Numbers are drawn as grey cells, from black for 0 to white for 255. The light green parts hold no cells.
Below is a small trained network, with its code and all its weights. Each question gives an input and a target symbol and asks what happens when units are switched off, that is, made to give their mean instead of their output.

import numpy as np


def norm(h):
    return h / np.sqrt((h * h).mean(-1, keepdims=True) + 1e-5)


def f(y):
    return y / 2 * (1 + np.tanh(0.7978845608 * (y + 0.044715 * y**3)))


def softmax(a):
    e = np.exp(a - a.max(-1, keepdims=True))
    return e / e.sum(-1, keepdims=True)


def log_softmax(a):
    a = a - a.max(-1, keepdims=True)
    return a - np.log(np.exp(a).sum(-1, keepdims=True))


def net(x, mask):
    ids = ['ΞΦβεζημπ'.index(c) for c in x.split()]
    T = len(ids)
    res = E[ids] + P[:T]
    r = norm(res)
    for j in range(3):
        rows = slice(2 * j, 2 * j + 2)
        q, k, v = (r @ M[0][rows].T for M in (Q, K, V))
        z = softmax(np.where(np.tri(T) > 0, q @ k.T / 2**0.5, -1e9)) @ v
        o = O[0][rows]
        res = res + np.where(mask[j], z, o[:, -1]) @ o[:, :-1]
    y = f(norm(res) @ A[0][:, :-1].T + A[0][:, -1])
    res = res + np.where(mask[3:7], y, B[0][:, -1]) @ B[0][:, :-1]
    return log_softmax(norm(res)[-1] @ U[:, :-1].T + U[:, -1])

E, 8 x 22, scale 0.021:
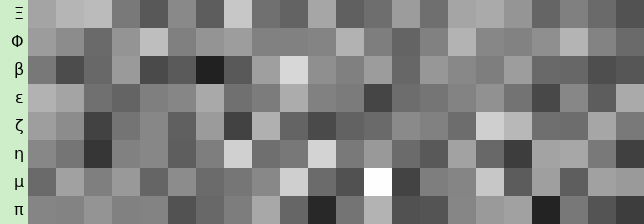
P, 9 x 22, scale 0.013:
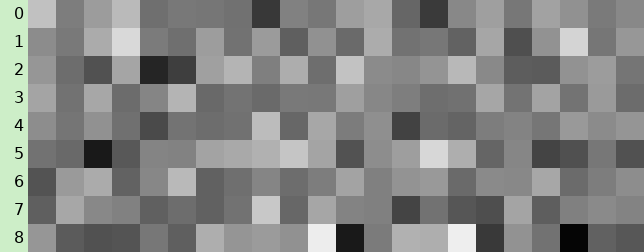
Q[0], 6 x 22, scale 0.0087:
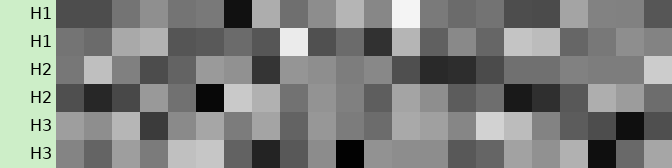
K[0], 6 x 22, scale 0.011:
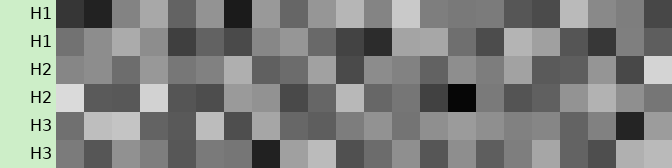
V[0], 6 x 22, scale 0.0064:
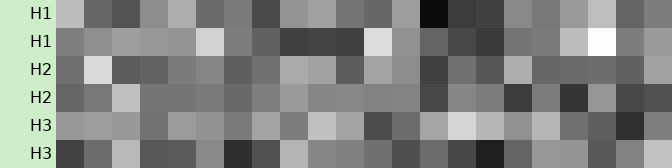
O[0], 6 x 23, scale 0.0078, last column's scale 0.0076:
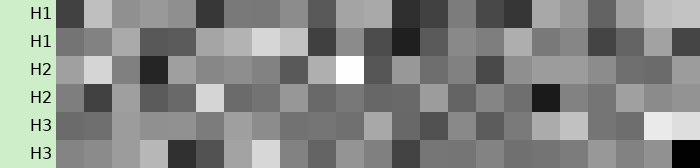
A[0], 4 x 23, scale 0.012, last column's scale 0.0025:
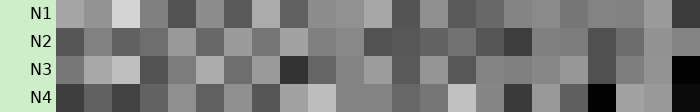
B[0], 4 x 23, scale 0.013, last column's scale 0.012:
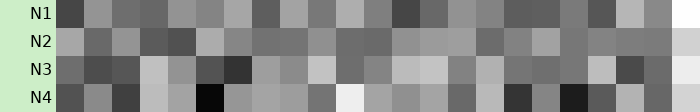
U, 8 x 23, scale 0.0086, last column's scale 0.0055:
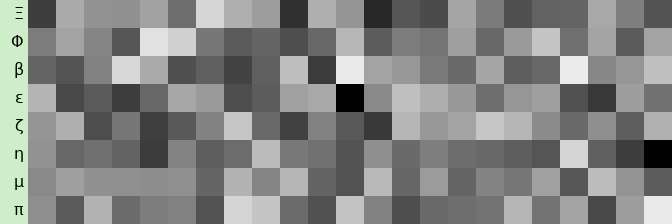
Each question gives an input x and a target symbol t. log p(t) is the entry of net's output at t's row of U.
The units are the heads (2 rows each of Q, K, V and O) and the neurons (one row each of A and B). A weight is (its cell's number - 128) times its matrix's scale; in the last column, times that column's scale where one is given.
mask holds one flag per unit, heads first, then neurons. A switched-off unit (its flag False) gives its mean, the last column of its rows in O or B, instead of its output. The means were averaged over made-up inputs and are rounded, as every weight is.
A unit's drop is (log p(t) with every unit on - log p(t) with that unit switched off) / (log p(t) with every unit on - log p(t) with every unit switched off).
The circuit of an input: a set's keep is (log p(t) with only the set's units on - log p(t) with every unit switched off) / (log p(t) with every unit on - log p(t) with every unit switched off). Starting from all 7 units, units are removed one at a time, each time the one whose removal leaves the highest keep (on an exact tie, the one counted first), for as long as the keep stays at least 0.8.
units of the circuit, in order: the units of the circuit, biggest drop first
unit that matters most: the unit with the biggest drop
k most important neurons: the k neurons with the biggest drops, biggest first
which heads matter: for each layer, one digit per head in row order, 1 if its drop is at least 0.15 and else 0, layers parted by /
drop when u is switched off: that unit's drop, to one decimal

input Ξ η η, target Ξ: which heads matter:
100
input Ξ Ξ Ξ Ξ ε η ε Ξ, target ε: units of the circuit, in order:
H2, H1
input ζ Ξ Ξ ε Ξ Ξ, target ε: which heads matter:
100
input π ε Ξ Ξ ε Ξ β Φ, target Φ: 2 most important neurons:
N3, N4
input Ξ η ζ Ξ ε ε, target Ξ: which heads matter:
000
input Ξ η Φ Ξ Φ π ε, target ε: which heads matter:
010
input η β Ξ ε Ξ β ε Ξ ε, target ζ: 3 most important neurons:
N4, N2, N1
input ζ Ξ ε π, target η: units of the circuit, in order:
H2, H3
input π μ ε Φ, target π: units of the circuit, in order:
H1, N4, N3
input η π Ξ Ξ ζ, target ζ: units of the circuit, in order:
H3, N1, N3
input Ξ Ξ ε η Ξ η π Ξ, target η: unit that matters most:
N3
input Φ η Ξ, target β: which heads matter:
001
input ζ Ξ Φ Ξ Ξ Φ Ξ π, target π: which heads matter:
001
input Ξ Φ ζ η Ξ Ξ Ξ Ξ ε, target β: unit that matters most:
H1
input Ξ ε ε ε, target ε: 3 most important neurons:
N2, N4, N3
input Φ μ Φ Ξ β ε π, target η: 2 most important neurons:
N3, N4
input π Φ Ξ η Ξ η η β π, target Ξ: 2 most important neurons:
N4, N3
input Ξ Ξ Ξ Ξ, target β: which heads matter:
000
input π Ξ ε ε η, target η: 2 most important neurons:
N1, N4
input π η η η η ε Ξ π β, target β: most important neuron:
N1
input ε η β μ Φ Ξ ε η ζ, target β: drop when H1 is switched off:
0.9
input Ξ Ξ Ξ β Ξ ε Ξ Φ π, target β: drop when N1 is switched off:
0.2
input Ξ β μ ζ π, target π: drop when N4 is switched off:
-0.1
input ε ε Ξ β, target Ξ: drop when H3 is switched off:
0.3
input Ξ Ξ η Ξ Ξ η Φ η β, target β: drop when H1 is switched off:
1.0
